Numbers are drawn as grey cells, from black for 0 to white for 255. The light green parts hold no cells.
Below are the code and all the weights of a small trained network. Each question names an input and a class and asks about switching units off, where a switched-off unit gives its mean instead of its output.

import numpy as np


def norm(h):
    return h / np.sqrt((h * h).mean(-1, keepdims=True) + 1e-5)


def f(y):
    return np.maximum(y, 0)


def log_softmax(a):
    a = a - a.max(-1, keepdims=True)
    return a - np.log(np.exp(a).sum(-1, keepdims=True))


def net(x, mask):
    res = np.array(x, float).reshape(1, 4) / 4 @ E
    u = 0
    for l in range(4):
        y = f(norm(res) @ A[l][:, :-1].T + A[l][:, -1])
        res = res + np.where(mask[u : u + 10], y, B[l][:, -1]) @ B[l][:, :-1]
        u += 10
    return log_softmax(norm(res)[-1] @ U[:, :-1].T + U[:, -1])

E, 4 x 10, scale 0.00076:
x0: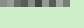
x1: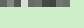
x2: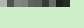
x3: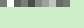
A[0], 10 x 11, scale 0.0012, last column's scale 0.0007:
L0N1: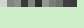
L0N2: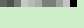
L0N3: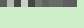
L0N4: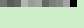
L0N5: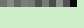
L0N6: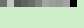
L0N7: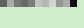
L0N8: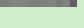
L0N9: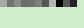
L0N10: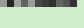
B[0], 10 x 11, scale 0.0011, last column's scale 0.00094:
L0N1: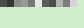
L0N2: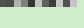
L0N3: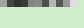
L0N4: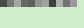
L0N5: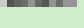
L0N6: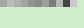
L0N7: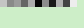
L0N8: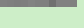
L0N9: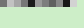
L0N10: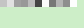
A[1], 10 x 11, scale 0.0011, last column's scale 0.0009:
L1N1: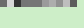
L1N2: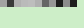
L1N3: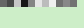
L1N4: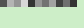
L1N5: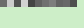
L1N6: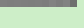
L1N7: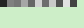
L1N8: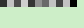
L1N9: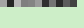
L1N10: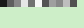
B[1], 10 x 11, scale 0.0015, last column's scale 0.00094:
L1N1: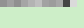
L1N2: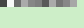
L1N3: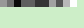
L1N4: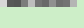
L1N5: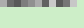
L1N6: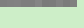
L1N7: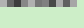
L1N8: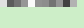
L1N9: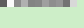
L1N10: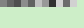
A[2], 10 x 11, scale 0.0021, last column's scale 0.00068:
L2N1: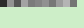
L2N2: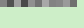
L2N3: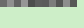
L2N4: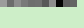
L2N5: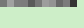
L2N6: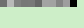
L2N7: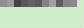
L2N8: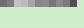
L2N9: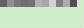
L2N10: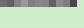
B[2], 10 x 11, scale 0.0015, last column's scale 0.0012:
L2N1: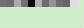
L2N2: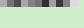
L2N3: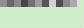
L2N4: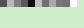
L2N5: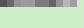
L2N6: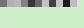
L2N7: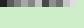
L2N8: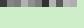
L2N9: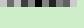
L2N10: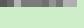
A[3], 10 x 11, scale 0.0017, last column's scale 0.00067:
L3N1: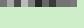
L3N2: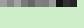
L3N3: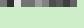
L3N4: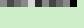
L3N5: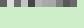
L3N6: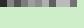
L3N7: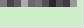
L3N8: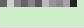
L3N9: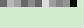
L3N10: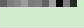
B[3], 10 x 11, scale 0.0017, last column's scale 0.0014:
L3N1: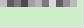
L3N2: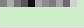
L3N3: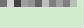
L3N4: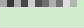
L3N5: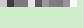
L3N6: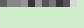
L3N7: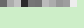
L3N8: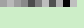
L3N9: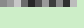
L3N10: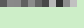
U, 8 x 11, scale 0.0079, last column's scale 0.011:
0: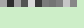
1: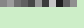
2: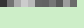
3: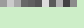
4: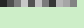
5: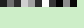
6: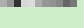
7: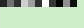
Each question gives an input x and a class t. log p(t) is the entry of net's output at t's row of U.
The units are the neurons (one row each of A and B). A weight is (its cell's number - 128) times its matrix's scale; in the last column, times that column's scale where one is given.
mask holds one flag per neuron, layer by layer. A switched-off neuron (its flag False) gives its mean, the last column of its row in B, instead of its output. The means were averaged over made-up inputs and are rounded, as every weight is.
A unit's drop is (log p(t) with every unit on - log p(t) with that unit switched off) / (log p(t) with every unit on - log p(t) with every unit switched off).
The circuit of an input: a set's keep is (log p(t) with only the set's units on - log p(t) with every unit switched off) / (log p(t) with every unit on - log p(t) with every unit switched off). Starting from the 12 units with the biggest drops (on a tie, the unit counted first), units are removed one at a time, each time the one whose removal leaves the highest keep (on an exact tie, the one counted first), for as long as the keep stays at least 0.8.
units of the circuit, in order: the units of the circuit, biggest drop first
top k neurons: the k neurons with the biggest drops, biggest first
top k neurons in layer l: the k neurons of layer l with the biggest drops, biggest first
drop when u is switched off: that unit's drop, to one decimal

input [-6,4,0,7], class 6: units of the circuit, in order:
[L1N8 L3N5]
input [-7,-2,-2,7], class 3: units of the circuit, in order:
[L2N9 L2N6]
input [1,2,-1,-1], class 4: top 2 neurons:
[L0N7 L2N9]
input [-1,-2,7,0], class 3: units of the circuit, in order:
[L0N10 L3N3]
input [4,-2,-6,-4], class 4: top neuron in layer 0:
[L0N10]
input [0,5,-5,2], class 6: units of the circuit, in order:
[L3N5 L1N5]
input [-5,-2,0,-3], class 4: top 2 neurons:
[L1N10 L0N2]
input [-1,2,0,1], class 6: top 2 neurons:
[L0N7 L1N8]
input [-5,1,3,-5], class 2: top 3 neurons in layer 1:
[L1N3 L1N9 L1N5]
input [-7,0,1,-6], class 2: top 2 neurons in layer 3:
[L3N2 L3N10]
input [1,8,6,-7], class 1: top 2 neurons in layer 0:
[L0N7 L0N1]
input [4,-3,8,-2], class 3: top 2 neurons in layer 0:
[L0N10 L0N1]
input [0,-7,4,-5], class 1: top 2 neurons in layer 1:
[L1N3 L1N10]
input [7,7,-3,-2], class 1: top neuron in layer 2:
[L2N1]
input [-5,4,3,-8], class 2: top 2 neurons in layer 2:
[L2N8 L2N9]
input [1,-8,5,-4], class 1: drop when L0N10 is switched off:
-0.1
